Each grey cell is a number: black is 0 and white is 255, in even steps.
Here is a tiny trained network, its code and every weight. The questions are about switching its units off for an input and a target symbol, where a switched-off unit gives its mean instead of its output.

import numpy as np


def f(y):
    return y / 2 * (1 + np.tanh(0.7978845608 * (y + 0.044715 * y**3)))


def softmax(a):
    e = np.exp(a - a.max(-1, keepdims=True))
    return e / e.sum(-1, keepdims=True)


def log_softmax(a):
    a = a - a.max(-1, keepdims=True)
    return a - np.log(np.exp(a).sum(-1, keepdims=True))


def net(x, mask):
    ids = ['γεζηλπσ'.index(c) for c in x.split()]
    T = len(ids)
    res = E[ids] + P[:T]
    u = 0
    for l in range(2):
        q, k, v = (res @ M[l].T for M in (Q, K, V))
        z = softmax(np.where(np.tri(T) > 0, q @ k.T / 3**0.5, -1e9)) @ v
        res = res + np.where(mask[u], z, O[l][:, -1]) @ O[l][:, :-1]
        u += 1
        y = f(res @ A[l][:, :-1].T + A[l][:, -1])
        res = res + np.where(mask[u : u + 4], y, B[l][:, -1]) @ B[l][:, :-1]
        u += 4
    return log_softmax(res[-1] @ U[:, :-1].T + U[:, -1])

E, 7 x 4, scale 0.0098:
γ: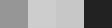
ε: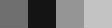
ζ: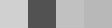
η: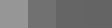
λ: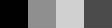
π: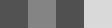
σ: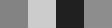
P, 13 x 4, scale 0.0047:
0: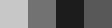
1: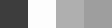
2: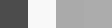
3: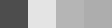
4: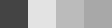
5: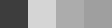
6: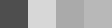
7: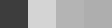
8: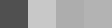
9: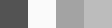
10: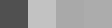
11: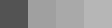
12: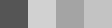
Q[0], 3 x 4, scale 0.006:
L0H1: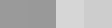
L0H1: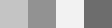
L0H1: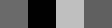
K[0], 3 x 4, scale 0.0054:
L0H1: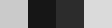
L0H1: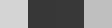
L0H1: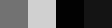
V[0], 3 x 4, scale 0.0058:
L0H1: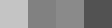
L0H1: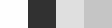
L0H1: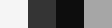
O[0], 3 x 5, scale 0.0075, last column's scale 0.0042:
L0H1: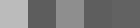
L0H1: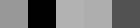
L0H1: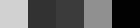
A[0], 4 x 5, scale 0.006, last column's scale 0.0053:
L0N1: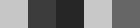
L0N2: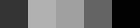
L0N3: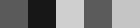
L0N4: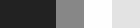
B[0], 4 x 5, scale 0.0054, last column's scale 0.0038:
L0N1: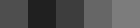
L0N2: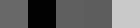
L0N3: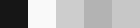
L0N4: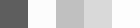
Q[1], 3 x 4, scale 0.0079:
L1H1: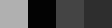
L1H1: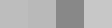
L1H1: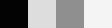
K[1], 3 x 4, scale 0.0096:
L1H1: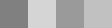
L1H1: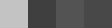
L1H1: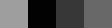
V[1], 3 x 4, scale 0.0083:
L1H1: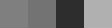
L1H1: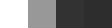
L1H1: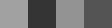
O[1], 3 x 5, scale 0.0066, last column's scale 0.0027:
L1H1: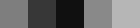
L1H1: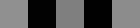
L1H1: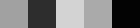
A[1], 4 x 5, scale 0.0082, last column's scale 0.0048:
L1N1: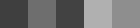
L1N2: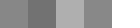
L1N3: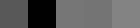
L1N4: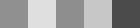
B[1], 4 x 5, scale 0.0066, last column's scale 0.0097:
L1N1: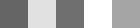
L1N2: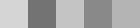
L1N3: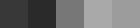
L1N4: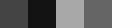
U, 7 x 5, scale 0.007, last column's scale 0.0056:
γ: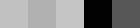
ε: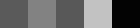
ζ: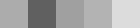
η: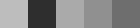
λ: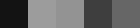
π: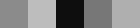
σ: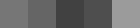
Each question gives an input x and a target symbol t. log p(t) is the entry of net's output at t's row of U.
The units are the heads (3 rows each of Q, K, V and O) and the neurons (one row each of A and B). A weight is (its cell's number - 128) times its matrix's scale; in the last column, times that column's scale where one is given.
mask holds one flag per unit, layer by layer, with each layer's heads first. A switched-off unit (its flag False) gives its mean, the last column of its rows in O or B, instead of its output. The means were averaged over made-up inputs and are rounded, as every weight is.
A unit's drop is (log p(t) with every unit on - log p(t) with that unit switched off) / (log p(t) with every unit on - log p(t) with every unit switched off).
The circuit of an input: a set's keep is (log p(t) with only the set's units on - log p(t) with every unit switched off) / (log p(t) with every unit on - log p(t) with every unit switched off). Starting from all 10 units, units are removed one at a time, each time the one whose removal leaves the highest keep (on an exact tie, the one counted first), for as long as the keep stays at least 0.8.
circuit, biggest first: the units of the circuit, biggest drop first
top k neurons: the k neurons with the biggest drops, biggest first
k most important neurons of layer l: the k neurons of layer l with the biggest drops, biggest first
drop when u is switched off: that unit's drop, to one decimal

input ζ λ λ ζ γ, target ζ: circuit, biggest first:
L0H1; L1H1
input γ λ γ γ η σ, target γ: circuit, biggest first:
L1H1; L0H1; L0N4; L1N3
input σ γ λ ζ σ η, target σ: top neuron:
L0N1
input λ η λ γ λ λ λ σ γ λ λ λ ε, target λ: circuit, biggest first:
L0H1; L1H1; L1N4
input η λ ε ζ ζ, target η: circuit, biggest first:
L0H1; L1H1
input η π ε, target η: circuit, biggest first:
L1H1; L0H1
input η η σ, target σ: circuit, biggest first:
L1H1; L0H1; L0N4
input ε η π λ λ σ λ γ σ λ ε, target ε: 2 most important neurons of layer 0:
L0N1; L0N4
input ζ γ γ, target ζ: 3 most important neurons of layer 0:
L0N1; L0N3; L0N2
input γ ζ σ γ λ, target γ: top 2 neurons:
L0N4; L1N4
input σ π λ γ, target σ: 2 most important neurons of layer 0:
L0N1; L0N4
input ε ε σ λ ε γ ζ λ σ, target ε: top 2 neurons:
L0N1; L1N1
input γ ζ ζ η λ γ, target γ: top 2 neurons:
L0N4; L0N3
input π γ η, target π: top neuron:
L1N4
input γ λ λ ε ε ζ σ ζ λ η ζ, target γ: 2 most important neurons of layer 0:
L0N4; L0N2
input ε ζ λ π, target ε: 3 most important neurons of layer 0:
L0N4; L0N3; L0N1
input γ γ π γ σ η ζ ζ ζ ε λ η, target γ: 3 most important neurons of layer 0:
L0N4; L0N2; L0N3
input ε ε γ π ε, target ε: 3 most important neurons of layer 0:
L0N4; L0N1; L0N3
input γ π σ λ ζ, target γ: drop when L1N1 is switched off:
0.1
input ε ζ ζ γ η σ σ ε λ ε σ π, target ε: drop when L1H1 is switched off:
0.7
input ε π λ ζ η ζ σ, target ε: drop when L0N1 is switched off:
0.4
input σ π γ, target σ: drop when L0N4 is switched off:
0.2
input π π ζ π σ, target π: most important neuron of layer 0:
L0N3
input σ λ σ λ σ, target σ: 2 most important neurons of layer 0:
L0N4; L0N3
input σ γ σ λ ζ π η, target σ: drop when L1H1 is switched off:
0.9
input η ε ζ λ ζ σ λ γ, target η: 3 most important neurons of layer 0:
L0N4; L0N1; L0N3
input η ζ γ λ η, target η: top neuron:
L0N4
